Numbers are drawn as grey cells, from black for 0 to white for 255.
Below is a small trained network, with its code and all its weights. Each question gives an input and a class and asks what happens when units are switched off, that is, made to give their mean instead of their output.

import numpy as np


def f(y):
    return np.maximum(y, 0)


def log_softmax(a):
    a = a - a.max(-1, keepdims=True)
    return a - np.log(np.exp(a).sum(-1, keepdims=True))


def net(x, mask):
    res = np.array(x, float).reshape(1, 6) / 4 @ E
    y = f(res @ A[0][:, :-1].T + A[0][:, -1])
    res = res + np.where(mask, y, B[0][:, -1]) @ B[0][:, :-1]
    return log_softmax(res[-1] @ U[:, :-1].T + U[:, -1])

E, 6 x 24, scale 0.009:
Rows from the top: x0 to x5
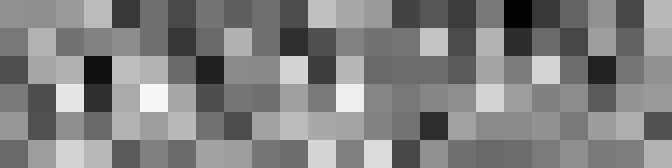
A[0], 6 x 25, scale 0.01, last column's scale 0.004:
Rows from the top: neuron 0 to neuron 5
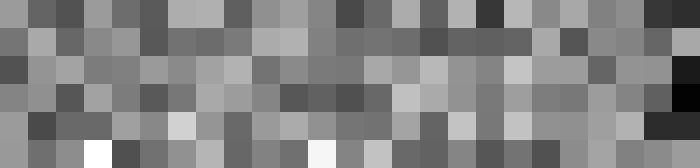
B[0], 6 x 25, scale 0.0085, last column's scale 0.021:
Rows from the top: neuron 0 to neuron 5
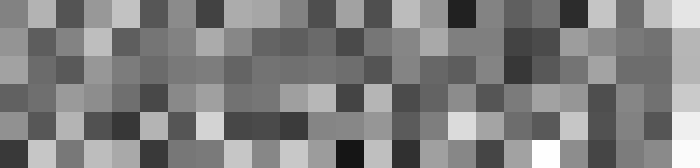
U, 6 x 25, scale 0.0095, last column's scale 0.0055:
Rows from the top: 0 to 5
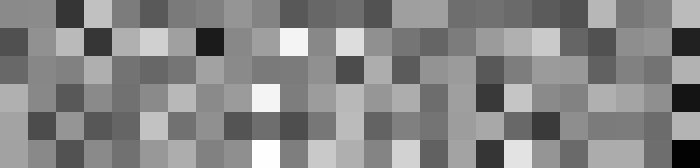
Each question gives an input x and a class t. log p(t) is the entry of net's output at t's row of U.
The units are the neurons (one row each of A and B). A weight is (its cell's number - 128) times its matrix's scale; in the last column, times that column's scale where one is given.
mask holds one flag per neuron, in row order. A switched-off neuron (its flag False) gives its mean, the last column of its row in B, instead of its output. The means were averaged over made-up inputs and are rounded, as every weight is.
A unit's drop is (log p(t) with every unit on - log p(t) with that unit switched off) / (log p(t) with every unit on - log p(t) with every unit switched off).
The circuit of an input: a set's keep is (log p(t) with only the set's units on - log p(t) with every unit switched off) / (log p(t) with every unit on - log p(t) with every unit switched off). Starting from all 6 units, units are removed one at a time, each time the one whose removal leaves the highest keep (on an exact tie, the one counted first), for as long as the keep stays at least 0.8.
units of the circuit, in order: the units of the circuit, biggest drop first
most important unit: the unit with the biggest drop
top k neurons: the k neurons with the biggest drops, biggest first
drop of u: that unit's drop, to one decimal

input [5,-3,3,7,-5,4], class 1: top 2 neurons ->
[neuron 4; neuron 1]
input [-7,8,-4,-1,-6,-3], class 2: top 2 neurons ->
[neuron 3; neuron 0]
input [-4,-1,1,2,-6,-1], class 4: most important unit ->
neuron 5
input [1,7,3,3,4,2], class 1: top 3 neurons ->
[neuron 4; neuron 1; neuron 2]
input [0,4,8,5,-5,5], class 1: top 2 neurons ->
[neuron 4; neuron 1]
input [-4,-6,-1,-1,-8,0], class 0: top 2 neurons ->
[neuron 0; neuron 5]
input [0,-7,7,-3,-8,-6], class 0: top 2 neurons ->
[neuron 5; neuron 4]
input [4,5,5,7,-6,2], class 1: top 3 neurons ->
[neuron 4; neuron 1; neuron 2]
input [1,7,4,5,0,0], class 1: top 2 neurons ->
[neuron 4; neuron 1]
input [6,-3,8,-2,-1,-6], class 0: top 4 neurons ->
[neuron 4; neuron 5; neuron 1; neuron 3]
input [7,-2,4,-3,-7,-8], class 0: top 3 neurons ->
[neuron 4; neuron 5; neuron 3]
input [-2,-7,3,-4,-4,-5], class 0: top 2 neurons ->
[neuron 0; neuron 5]
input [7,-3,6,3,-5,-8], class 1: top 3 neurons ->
[neuron 4; neuron 2; neuron 1]
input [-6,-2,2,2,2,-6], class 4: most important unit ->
neuron 4
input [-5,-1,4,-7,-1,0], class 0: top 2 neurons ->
[neuron 5; neuron 0]
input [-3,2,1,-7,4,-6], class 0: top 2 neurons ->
[neuron 0; neuron 5]
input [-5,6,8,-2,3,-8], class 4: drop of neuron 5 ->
0.6
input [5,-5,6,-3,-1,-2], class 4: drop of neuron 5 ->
1.2
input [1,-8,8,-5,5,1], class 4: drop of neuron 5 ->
0.5
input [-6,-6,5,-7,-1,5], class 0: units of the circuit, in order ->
[neuron 0]
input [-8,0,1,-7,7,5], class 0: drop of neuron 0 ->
1.3
